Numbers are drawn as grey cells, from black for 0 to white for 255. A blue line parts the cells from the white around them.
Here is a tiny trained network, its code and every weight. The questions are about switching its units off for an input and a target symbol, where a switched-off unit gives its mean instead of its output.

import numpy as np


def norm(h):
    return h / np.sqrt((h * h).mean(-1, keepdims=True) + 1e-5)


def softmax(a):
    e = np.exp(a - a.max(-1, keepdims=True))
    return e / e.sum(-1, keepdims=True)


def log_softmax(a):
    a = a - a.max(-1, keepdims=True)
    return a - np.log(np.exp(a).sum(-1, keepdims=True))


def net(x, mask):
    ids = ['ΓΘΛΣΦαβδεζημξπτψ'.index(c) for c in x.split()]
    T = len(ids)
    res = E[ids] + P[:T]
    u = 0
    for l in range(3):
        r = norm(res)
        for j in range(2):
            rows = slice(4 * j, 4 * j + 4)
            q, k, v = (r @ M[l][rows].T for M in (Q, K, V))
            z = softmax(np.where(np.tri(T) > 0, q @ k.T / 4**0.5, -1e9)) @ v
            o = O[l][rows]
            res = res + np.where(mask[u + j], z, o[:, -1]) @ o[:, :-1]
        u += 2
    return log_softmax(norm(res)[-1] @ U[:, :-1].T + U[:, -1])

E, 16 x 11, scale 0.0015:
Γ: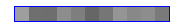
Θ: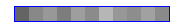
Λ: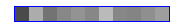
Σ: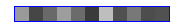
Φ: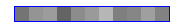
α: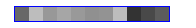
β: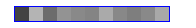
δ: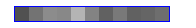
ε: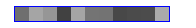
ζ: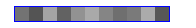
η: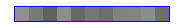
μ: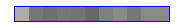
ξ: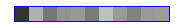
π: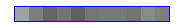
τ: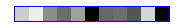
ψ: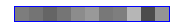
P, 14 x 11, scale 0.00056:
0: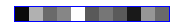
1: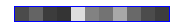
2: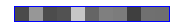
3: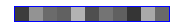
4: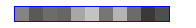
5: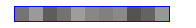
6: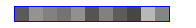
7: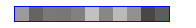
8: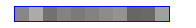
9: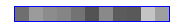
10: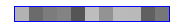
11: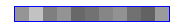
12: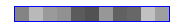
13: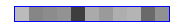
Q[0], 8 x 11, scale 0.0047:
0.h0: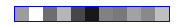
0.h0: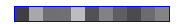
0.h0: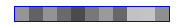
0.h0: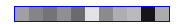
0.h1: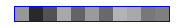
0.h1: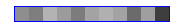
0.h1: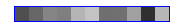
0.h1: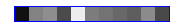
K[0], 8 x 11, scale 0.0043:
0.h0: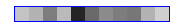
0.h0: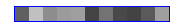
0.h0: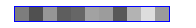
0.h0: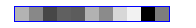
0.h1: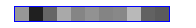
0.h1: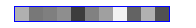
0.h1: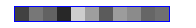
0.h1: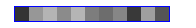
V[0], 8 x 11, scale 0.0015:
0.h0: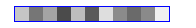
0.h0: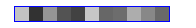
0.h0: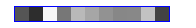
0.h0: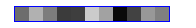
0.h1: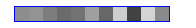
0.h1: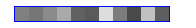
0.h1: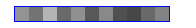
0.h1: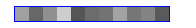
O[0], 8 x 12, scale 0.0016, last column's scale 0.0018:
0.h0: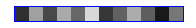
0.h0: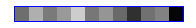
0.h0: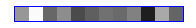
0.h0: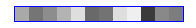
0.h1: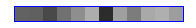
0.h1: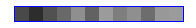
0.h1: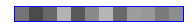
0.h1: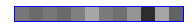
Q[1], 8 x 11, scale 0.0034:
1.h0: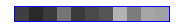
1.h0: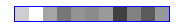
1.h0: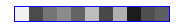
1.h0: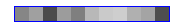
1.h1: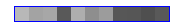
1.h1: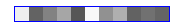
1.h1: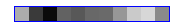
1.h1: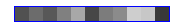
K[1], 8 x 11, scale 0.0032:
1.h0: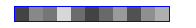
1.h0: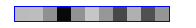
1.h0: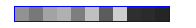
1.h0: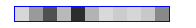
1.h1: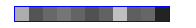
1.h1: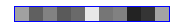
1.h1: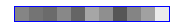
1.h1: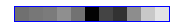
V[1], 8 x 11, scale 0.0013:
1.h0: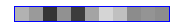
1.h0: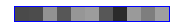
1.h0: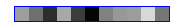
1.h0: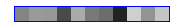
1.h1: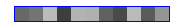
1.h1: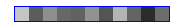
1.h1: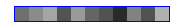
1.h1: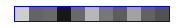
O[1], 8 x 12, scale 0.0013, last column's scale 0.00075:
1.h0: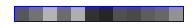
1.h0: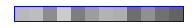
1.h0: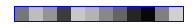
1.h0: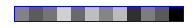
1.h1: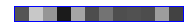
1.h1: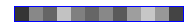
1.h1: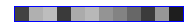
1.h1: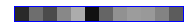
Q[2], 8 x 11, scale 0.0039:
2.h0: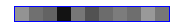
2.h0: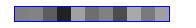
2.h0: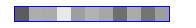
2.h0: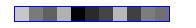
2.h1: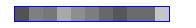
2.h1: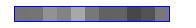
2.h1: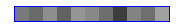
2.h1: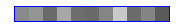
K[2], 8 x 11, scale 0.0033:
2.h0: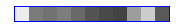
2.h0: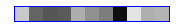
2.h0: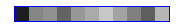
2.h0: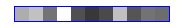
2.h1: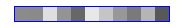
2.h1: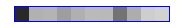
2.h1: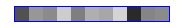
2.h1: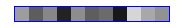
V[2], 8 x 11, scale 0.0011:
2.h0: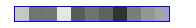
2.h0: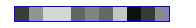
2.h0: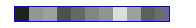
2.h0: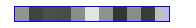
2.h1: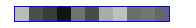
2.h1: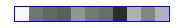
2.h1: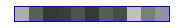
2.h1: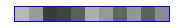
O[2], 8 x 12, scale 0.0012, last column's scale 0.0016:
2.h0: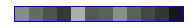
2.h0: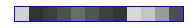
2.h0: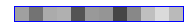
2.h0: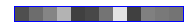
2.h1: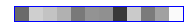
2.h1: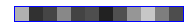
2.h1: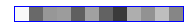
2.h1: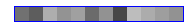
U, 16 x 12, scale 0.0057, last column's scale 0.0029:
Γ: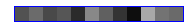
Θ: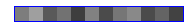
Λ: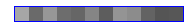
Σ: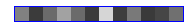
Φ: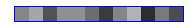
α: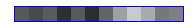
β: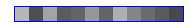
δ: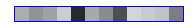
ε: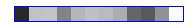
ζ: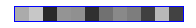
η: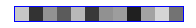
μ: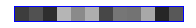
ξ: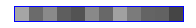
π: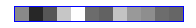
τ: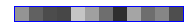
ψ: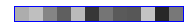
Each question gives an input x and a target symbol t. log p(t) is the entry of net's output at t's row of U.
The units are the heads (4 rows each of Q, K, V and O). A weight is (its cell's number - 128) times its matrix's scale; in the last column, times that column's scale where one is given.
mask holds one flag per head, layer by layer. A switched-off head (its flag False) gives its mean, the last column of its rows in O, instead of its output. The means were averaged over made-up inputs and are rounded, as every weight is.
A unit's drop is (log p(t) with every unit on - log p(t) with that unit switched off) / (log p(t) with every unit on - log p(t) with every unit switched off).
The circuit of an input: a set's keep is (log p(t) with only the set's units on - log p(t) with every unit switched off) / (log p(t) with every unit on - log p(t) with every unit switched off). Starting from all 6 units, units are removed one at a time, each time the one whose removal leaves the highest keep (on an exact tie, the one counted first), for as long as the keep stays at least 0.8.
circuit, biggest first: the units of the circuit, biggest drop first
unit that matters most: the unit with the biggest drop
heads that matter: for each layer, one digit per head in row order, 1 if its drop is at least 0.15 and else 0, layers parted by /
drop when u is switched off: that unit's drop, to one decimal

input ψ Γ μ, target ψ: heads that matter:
01 / 00 / 10
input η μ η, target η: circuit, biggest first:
[0.h0]
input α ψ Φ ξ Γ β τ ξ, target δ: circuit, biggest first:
[2.h0 2.h1 1.h1]
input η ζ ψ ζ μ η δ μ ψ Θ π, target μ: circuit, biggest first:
[0.h0 2.h0 1.h1]
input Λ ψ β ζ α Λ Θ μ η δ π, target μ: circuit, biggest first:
[0.h0 1.h1 2.h0 0.h1]
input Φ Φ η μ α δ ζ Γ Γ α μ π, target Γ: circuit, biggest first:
[0.h0 2.h0]
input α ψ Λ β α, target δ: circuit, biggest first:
[2.h0 1.h0 0.h0]
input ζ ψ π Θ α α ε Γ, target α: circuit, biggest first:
[1.h0 0.h0 2.h0]
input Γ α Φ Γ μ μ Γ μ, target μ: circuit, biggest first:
[0.h0 1.h1]
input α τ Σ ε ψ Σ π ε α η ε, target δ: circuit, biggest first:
[1.h0 0.h1]
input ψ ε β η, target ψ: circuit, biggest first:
[0.h1 2.h0]
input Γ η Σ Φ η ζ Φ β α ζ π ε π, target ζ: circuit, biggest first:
[0.h0 2.h0]
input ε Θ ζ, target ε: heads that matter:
10 / 01 / 01
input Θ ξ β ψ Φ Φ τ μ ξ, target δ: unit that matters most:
2.h0
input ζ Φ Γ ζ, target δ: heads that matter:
10 / 10 / 10
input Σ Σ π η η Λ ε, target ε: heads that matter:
10 / 10 / 10
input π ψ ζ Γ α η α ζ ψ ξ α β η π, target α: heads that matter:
11 / 11 / 10
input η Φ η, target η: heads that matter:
10 / 10 / 00
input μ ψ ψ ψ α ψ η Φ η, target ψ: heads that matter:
11 / 00 / 10
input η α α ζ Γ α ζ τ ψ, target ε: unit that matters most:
0.h0
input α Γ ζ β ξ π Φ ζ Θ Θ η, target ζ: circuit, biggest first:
[0.h0 1.h1 0.h1]
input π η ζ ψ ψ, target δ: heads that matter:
11 / 10 / 01
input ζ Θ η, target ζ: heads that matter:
10 / 00 / 00
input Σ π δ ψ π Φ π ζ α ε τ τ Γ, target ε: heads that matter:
11 / 11 / 10
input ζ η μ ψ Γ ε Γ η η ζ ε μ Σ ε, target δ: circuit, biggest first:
[1.h0 2.h1]
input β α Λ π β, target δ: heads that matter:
10 / 01 / 10
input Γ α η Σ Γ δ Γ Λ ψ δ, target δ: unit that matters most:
1.h0
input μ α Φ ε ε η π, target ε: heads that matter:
10 / 11 / 10
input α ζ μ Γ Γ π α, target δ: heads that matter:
00 / 01 / 11
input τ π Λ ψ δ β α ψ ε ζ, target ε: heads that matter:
11 / 01 / 01
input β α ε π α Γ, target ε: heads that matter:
10 / 11 / 11
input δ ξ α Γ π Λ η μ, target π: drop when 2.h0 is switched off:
0.6
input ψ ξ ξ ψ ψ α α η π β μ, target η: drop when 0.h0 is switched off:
1.0
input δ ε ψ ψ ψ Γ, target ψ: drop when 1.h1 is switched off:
0.2
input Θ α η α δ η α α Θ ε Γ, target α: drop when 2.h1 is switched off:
-0.1
